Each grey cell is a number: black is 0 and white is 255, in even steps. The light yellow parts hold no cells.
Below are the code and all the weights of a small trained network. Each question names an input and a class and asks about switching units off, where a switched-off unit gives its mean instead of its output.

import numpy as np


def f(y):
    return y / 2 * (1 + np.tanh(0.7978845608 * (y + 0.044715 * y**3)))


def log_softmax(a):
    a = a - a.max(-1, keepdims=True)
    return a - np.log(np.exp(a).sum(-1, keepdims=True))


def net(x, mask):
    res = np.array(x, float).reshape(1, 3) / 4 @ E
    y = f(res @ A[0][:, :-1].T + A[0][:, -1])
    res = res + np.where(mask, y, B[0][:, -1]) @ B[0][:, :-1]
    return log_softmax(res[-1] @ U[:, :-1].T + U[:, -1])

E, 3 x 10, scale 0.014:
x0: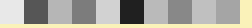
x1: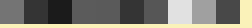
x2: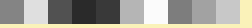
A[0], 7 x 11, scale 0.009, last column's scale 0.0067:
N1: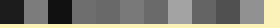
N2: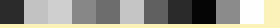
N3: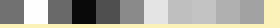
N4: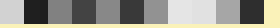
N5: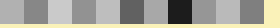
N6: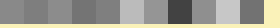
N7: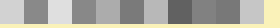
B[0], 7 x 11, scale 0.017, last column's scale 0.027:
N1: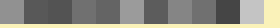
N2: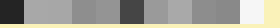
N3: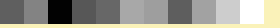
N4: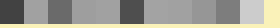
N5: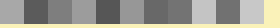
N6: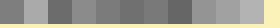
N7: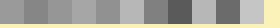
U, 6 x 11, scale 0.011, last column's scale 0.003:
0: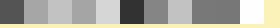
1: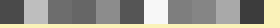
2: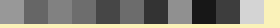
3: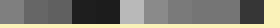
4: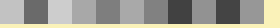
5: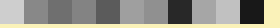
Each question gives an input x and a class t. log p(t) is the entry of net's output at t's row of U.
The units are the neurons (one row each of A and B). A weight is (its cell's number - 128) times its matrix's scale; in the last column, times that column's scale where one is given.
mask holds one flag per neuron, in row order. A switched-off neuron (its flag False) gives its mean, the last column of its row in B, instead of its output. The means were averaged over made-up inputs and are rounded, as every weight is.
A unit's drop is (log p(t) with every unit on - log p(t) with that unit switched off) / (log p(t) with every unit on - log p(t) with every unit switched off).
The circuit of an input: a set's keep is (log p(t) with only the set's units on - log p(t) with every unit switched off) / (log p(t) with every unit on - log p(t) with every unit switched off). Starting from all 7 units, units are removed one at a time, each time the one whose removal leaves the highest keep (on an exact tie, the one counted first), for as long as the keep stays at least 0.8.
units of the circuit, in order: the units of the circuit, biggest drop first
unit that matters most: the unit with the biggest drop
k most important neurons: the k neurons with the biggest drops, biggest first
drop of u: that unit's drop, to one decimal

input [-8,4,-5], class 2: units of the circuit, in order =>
(N3 N1)
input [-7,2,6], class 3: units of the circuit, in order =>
(N1)
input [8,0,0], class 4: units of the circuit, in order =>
(N3 N5)
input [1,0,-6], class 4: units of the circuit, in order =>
(N2 N3)
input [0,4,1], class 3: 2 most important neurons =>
(N2 N1)
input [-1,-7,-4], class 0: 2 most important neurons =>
(N2 N3)
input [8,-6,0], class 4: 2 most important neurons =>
(N3 N7)
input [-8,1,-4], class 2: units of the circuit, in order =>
(N1 N3)
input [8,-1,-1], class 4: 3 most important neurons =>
(N3 N2 N5)
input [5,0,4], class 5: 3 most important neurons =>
(N2 N5 N7)
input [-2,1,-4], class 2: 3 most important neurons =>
(N3 N4 N2)
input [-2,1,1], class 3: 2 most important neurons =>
(N4 N2)
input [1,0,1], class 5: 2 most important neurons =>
(N2 N4)
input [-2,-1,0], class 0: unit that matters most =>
N3
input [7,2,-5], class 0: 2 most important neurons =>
(N4 N3)
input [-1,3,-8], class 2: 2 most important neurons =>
(N2 N3)
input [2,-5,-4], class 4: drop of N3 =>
0.4
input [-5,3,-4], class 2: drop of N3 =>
0.4
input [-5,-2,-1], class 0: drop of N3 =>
0.8
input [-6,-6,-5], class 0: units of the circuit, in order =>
(N3)
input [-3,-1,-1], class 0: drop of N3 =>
0.9
